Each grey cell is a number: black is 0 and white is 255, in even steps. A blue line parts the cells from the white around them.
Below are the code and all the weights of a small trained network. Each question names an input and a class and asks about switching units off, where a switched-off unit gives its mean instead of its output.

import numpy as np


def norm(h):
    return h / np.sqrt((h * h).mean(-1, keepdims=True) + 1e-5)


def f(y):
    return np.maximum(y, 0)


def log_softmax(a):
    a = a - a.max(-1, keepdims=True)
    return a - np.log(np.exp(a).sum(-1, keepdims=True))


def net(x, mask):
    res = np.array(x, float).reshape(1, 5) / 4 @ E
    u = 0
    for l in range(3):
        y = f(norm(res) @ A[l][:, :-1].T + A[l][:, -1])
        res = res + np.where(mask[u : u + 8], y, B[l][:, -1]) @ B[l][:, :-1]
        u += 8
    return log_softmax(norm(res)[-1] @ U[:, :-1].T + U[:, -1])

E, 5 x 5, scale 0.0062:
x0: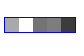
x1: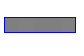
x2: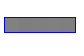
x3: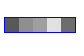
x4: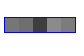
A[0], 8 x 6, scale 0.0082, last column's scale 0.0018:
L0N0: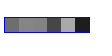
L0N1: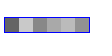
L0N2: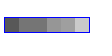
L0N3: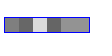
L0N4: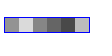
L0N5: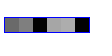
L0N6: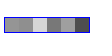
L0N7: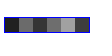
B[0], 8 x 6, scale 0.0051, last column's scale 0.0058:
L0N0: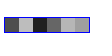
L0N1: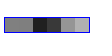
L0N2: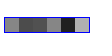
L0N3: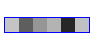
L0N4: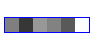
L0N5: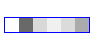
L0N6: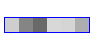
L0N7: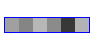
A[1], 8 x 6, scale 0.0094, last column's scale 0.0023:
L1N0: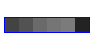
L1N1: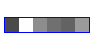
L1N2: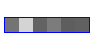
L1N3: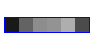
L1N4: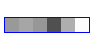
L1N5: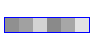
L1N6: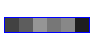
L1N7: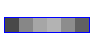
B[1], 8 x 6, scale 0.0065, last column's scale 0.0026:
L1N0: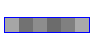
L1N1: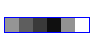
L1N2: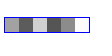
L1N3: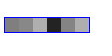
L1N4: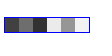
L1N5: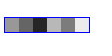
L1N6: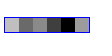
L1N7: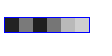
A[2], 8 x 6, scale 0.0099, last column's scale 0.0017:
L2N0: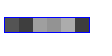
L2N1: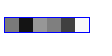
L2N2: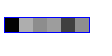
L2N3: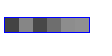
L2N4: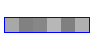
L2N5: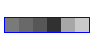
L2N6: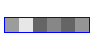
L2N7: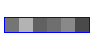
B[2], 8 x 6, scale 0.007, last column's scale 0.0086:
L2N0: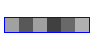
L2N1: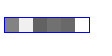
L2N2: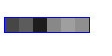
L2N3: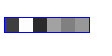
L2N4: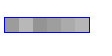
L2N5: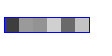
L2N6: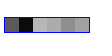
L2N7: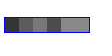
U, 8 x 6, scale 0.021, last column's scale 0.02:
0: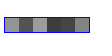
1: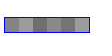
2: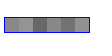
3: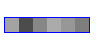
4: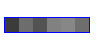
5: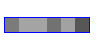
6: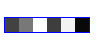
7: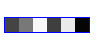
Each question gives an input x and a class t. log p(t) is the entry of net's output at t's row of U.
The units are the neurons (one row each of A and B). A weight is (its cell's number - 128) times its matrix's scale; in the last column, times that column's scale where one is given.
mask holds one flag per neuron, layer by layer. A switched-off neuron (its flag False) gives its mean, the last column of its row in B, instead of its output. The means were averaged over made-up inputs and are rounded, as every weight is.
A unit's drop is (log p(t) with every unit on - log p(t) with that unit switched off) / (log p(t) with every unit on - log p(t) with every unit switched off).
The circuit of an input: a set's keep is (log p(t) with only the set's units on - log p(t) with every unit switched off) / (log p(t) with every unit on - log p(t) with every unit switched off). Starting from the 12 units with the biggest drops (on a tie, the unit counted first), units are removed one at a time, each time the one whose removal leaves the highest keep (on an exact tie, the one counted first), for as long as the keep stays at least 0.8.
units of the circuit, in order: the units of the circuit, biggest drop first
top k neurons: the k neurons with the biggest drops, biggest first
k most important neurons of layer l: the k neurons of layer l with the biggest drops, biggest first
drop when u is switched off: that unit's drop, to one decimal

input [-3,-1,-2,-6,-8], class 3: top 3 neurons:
[L0N6, L0N3, L2N1]
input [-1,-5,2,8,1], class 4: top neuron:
[L2N2]
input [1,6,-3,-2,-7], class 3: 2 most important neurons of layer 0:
[L0N6, L0N2]
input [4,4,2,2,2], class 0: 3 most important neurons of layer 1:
[L1N2, L1N4, L1N7]
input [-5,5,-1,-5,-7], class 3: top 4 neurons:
[L0N6, L0N3, L0N4, L2N3]
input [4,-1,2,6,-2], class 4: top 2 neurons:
[L0N3, L1N7]
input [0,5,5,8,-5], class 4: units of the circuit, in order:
[L1N7, L2N2]
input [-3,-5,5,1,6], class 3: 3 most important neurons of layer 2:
[L2N3, L2N5, L2N0]
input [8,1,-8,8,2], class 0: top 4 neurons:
[L1N2, L1N1, L1N4, L0N1]
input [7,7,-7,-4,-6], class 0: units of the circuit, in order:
[L2N1, L2N6]
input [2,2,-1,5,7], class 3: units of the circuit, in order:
[L0N5, L2N1]
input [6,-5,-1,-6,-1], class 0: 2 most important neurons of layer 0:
[L0N4, L0N1]
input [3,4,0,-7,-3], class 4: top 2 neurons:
[L1N4, L2N1]
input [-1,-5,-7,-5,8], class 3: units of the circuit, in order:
[L0N5]
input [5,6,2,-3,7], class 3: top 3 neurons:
[L0N5, L2N6, L2N1]
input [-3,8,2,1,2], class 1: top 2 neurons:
[L2N1, L0N2]
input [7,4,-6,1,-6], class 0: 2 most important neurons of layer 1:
[L1N1, L1N2]
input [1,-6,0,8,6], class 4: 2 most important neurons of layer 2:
[L2N2, L2N1]
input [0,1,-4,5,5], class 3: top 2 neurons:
[L0N5, L2N1]
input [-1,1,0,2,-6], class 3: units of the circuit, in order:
[L0N6]
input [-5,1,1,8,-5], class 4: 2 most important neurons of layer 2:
[L2N2, L2N0]
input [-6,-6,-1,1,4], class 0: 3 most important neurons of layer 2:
[L2N0, L2N5, L2N3]
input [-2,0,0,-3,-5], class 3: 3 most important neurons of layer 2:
[L2N1, L2N3, L2N5]
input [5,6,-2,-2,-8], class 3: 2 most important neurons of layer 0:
[L0N6, L0N2]
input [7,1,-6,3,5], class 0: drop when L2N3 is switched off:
0.1
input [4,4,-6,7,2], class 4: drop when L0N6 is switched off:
-0.1
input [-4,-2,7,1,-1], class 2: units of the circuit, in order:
[L2N1]
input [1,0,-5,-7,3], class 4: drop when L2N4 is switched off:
0.1
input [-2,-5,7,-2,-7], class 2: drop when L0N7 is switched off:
-0.1
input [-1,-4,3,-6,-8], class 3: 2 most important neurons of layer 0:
[L0N6, L0N3]
